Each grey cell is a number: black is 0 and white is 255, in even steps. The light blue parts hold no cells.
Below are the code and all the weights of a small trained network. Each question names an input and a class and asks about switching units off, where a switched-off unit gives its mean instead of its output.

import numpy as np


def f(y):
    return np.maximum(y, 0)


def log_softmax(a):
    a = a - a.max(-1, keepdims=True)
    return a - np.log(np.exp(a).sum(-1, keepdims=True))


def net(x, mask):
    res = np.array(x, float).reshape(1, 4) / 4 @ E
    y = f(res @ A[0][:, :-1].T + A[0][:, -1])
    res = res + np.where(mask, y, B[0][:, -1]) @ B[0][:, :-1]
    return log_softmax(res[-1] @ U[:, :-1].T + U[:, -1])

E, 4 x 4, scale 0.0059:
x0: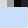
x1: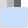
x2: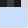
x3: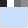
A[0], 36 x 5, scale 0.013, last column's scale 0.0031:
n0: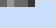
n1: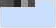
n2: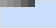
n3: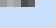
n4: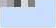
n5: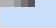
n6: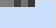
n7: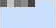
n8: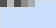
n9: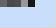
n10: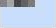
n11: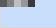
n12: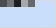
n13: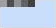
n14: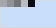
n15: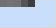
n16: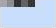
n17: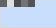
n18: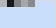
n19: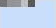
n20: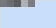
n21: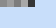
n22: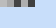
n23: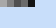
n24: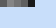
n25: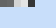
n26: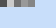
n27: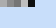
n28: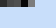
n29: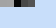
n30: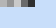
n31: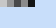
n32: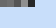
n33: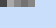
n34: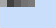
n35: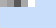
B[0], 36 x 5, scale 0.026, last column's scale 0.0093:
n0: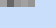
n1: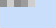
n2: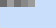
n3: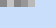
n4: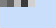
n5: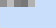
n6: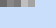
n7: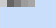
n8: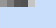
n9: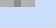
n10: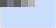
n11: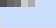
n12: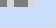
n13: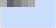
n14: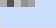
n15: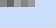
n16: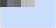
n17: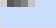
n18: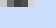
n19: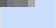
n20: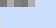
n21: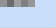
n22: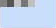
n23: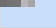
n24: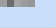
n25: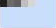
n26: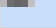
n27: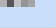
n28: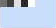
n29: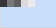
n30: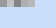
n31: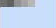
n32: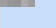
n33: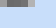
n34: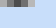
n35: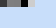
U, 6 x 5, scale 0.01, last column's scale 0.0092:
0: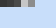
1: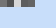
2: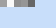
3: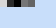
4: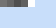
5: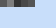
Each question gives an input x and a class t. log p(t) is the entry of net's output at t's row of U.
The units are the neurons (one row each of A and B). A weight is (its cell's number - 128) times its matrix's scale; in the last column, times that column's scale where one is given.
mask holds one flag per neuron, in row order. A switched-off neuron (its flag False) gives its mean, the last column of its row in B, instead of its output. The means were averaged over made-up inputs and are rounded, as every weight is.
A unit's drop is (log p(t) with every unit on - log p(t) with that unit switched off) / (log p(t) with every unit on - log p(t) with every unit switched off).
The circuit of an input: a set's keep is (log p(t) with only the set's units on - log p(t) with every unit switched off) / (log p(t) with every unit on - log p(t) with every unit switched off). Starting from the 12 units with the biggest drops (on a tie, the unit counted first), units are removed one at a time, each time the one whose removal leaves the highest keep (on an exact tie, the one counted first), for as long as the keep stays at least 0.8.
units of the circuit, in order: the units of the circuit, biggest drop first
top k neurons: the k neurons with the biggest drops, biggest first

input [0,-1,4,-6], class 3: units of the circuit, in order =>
[n18]
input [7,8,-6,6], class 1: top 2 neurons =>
[n4; n22]
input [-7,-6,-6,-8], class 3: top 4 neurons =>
[n18; n29; n13; n16]
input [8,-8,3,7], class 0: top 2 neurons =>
[n29; n10]
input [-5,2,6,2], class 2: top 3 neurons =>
[n12; n29; n1]
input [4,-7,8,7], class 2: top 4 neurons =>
[n12; n1; n9; n4]
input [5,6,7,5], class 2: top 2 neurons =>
[n12; n28]
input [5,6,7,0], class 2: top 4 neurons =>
[n12; n28; n1; n9]
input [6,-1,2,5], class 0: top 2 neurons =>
[n29; n18]
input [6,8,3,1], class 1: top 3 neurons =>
[n4; n22; n35]
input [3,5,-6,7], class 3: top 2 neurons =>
[n17; n28]
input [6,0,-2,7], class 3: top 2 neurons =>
[n17; n25]
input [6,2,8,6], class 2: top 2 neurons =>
[n12; n1]
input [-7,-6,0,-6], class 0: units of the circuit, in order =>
[n25]
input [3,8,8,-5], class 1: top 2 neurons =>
[n4; n22]
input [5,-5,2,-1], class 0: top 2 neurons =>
[n29; n4]
